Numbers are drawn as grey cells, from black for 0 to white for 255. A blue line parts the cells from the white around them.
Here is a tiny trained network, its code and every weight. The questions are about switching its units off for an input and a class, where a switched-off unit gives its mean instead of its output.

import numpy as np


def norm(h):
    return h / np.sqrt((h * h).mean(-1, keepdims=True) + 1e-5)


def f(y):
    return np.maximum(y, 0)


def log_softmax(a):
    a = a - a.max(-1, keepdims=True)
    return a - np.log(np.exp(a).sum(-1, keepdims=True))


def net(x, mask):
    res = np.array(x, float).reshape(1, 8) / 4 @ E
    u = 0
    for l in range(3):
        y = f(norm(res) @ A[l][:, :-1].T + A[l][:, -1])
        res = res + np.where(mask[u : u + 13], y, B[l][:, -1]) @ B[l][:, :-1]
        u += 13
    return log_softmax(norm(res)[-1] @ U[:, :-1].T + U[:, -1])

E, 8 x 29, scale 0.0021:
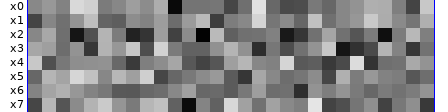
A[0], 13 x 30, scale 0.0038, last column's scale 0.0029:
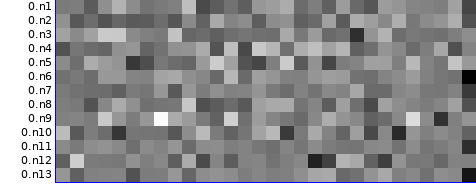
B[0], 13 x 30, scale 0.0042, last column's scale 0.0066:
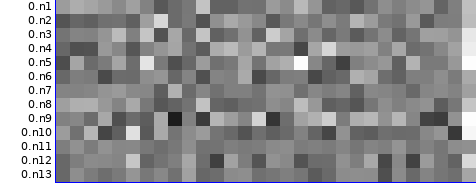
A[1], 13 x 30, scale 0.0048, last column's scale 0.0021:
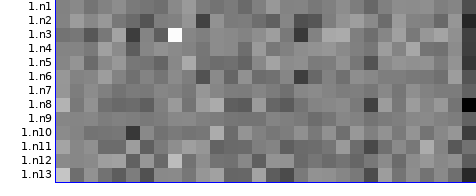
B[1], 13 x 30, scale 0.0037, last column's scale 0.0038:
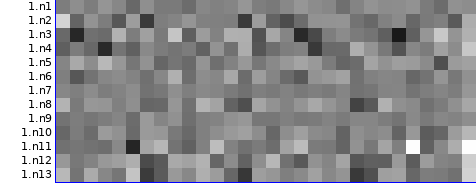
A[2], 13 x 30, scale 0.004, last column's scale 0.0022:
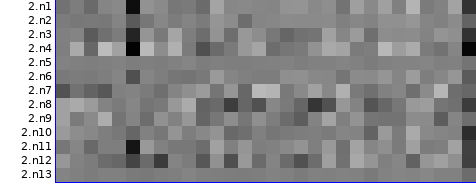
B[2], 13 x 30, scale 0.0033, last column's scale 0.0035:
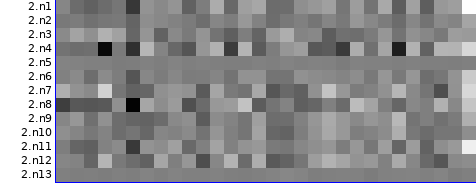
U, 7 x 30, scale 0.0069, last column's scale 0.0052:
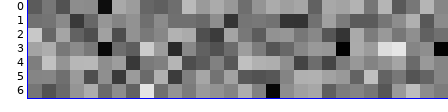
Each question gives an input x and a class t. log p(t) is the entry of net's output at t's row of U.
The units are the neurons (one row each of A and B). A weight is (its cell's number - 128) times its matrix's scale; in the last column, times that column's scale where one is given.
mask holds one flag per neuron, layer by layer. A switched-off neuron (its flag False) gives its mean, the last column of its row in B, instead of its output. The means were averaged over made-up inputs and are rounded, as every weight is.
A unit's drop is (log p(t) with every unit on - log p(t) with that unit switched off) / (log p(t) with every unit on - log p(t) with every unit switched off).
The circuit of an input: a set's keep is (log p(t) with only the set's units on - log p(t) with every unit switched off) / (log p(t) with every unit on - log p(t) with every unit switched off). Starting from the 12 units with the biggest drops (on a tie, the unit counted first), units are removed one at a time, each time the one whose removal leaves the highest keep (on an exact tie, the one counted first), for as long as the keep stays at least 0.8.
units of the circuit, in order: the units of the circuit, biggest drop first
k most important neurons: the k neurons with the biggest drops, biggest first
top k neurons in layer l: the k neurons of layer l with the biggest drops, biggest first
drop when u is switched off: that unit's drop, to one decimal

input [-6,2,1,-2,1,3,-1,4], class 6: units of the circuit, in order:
[0.n9; 0.n5]
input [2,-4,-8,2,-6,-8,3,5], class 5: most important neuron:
[0.n5]
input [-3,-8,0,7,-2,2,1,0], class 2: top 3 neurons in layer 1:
[1.n13; 1.n11; 1.n4]
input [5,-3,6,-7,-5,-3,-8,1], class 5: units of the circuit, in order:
[0.n5; 0.n3]
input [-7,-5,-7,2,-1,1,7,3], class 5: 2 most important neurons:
[0.n4; 0.n9]
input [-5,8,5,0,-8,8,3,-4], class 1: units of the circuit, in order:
[0.n12; 0.n9]
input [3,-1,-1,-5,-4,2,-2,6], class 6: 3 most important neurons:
[0.n3; 0.n5; 1.n3]
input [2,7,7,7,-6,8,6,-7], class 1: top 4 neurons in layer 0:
[0.n12; 0.n9; 0.n4; 0.n5]
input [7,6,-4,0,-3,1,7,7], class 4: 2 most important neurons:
[0.n1; 0.n8]
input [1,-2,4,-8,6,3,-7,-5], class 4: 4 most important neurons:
[0.n9; 0.n3; 0.n4; 1.n12]
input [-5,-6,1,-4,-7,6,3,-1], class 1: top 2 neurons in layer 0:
[0.n9; 0.n4]
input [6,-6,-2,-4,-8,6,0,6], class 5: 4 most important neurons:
[0.n5; 0.n9; 1.n11; 0.n12]
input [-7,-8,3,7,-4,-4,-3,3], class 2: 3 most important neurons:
[0.n5; 1.n13; 0.n10]
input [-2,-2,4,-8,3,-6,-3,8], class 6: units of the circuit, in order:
[0.n4; 0.n9]
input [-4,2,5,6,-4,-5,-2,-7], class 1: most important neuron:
[0.n9]
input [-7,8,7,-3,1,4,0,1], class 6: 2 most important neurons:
[0.n9; 1.n3]
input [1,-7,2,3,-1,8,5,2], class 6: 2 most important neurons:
[0.n10; 0.n5]
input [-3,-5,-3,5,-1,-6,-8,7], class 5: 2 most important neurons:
[0.n4; 0.n9]
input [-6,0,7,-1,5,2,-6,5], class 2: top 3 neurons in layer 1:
[1.n13; 1.n11; 1.n8]
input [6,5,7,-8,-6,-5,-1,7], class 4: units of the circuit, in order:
[0.n1]
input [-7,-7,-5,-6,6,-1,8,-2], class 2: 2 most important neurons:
[0.n10; 0.n12]
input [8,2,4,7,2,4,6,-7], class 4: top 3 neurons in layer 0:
[0.n5; 0.n10; 0.n12]
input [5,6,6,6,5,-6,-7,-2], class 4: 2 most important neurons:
[0.n8; 0.n1]
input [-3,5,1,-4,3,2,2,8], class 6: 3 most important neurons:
[0.n4; 1.n3; 0.n5]
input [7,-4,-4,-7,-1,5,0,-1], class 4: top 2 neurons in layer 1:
[1.n12; 1.n11]
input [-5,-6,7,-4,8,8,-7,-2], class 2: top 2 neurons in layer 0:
[0.n5; 0.n12]
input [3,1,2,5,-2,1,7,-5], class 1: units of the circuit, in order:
[0.n12]
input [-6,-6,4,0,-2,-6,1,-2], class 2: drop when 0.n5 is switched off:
0.1
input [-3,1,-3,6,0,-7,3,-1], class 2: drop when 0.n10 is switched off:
0.1
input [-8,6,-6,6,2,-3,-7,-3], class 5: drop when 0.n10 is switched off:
0.2
